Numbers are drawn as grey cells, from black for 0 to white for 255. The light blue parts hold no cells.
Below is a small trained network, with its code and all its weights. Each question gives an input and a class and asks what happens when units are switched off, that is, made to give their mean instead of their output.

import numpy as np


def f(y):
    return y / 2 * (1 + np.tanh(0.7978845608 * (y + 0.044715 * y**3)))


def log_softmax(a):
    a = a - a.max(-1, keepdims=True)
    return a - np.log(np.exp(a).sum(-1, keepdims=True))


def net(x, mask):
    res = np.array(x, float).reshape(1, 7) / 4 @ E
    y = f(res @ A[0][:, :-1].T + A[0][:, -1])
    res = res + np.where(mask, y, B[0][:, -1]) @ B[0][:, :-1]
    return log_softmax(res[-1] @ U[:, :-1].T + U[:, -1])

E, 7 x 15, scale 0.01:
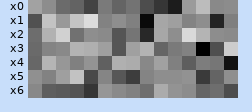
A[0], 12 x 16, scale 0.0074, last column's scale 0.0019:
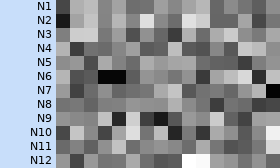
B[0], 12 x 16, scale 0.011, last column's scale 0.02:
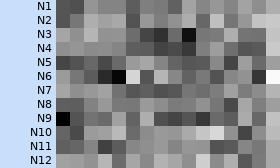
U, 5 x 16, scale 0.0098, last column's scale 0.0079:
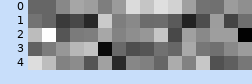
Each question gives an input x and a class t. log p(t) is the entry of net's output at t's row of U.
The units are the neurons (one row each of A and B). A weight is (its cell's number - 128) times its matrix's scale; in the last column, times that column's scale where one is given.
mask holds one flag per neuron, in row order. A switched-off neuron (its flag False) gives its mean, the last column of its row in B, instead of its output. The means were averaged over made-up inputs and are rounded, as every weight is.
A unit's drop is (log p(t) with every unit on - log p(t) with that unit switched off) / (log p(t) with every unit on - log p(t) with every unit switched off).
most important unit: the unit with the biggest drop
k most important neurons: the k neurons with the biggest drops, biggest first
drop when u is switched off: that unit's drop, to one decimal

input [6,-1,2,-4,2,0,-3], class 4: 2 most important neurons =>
(N9; N3)
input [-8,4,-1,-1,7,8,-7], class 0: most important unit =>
N4
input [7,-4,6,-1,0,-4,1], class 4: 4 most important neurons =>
(N9; N10; N3; N5)
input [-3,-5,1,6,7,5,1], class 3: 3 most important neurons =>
(N6; N12; N10)
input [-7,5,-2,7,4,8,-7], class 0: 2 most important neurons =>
(N11; N3)
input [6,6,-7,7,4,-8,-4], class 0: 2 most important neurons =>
(N6; N10)
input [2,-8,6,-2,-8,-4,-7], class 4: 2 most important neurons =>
(N9; N4)
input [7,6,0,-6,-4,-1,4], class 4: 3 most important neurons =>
(N3; N10; N5)
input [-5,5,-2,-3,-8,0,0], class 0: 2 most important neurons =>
(N6; N12)
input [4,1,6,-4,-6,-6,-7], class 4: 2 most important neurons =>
(N9; N2)
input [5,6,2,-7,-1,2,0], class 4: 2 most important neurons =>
(N2; N1)
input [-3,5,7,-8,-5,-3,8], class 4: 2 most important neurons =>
(N3; N12)
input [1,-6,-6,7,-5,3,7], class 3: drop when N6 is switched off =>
0.5
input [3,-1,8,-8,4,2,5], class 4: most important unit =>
N3
